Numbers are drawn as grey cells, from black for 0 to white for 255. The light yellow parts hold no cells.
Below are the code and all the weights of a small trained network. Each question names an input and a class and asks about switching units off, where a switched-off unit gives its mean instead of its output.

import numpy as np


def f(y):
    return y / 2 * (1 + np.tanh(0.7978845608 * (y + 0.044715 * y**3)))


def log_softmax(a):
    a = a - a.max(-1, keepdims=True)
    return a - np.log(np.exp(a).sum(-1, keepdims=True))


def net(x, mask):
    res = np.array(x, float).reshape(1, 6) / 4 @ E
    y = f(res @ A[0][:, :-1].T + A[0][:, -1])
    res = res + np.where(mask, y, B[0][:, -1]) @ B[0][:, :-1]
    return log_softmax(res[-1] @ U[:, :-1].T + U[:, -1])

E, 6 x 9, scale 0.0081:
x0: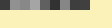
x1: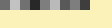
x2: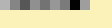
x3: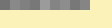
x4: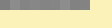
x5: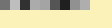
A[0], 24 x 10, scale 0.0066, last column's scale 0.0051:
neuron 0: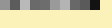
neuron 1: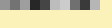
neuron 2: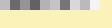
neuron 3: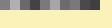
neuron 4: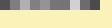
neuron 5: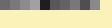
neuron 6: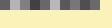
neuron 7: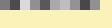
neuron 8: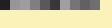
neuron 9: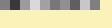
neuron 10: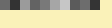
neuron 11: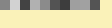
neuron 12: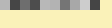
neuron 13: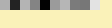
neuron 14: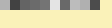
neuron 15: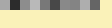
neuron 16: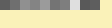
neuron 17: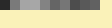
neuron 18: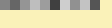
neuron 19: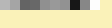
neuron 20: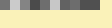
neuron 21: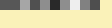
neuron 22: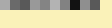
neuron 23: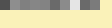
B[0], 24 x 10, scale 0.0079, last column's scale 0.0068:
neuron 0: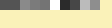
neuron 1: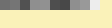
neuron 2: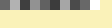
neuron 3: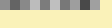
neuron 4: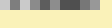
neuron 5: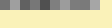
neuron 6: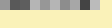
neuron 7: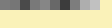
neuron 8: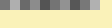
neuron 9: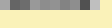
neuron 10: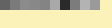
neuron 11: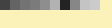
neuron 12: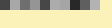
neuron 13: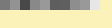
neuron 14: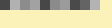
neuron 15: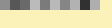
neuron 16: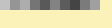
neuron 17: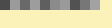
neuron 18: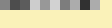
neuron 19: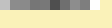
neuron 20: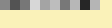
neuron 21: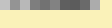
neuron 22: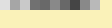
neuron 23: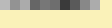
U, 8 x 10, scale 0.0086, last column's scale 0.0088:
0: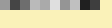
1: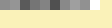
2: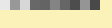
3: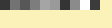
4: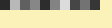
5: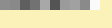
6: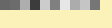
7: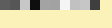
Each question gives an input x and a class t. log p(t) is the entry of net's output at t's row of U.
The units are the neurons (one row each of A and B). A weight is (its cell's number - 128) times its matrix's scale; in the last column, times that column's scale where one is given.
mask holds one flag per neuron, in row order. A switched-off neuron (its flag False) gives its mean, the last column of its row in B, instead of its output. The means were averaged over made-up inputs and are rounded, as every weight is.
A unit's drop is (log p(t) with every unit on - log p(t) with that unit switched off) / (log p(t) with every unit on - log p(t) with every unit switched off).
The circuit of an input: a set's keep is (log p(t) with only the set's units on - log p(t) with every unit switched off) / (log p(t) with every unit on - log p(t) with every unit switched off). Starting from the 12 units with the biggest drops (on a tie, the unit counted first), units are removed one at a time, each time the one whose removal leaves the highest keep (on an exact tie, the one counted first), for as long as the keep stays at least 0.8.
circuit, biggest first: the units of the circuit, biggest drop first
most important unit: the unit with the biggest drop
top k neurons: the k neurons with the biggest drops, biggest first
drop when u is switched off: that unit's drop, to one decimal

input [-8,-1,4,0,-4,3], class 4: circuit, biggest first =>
[neuron 12; neuron 14]
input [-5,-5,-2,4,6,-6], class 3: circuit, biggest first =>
[neuron 7; neuron 10]
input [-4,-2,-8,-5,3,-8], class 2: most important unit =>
neuron 21
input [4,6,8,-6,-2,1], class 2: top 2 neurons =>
[neuron 22; neuron 19]
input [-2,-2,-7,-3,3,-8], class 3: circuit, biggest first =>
[neuron 7; neuron 0]
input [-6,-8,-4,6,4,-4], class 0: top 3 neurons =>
[neuron 18; neuron 15; neuron 9]
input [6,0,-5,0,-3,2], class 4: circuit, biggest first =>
[neuron 8; neuron 17]
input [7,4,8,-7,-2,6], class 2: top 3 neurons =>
[neuron 22; neuron 19; neuron 2]
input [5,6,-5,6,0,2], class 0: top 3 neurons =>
[neuron 6; neuron 20; neuron 2]
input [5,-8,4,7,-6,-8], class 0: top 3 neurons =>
[neuron 18; neuron 15; neuron 9]
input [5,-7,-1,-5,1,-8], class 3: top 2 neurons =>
[neuron 7; neuron 13]
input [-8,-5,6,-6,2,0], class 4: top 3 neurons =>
[neuron 12; neuron 14; neuron 2]
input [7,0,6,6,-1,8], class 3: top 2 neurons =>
[neuron 11; neuron 2]
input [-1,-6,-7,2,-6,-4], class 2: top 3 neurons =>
[neuron 21; neuron 16; neuron 4]
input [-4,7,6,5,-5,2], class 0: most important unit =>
neuron 20
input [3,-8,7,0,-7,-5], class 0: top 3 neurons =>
[neuron 15; neuron 18; neuron 9]
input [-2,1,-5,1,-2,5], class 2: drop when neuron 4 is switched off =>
0.2
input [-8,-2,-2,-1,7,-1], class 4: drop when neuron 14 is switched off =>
0.1
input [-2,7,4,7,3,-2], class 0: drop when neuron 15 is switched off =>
0.0
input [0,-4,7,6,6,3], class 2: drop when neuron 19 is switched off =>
0.1
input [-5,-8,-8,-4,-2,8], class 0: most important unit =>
neuron 18
